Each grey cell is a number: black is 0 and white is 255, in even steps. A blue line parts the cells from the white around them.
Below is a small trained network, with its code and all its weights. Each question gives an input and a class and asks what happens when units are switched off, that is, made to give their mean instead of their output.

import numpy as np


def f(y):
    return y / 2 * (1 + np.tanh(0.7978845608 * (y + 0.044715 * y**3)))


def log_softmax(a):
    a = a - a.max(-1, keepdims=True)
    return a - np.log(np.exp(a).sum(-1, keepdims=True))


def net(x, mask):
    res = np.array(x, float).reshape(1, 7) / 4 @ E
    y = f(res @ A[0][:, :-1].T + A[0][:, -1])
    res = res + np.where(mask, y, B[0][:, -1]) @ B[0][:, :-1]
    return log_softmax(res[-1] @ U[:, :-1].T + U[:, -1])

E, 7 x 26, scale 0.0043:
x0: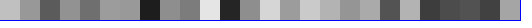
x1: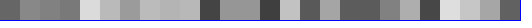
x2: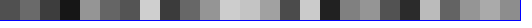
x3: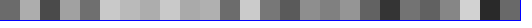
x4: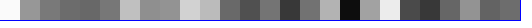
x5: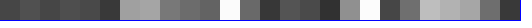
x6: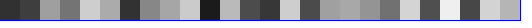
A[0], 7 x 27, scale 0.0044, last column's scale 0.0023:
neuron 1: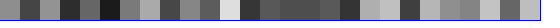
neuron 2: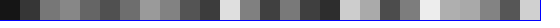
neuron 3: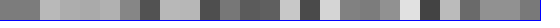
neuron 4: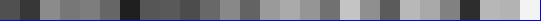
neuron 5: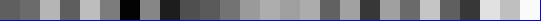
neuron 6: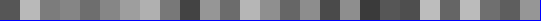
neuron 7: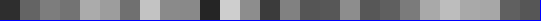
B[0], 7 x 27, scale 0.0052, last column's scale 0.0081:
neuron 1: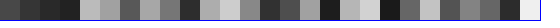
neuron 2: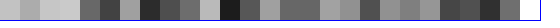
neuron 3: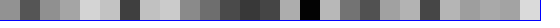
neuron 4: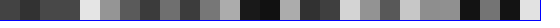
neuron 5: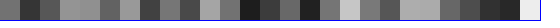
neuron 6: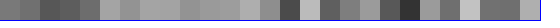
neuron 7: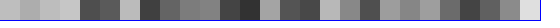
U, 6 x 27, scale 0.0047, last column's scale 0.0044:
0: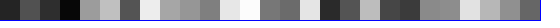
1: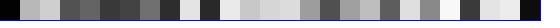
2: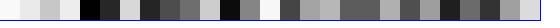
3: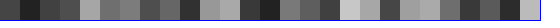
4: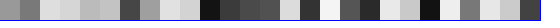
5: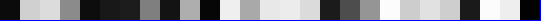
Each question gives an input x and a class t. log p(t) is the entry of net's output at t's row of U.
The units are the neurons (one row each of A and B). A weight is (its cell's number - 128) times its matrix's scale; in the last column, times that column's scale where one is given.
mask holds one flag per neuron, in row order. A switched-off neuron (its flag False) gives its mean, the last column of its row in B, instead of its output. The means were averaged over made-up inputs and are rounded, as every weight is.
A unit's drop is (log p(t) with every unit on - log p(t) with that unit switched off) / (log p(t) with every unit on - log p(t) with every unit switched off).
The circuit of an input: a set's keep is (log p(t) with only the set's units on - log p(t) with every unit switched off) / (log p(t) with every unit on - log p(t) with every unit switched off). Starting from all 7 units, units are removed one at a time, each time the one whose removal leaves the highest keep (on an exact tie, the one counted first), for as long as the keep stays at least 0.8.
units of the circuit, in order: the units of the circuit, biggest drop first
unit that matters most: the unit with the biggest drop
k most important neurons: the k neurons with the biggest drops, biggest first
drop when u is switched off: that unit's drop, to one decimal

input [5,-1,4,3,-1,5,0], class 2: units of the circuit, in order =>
[neuron 1; neuron 4]
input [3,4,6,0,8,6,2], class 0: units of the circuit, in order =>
[neuron 5; neuron 4]
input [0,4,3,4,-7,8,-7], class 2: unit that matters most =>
neuron 2
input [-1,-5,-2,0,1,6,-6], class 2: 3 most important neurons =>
[neuron 4; neuron 5; neuron 3]
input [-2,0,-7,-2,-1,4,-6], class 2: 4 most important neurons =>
[neuron 4; neuron 5; neuron 1; neuron 3]
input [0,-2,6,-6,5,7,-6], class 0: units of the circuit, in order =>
[neuron 4; neuron 5; neuron 7]
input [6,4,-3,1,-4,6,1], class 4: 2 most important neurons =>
[neuron 1; neuron 5]
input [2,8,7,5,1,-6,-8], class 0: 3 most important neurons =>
[neuron 2; neuron 7; neuron 6]
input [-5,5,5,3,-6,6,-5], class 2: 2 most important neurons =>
[neuron 2; neuron 7]
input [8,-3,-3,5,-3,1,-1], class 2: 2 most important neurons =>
[neuron 1; neuron 4]
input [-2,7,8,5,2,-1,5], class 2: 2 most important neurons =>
[neuron 7; neuron 4]
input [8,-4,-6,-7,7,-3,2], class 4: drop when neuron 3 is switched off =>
0.2
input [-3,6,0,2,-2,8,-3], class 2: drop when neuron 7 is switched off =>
0.1
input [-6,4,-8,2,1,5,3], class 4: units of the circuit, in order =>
[neuron 3]
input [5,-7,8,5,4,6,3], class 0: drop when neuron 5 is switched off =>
0.3
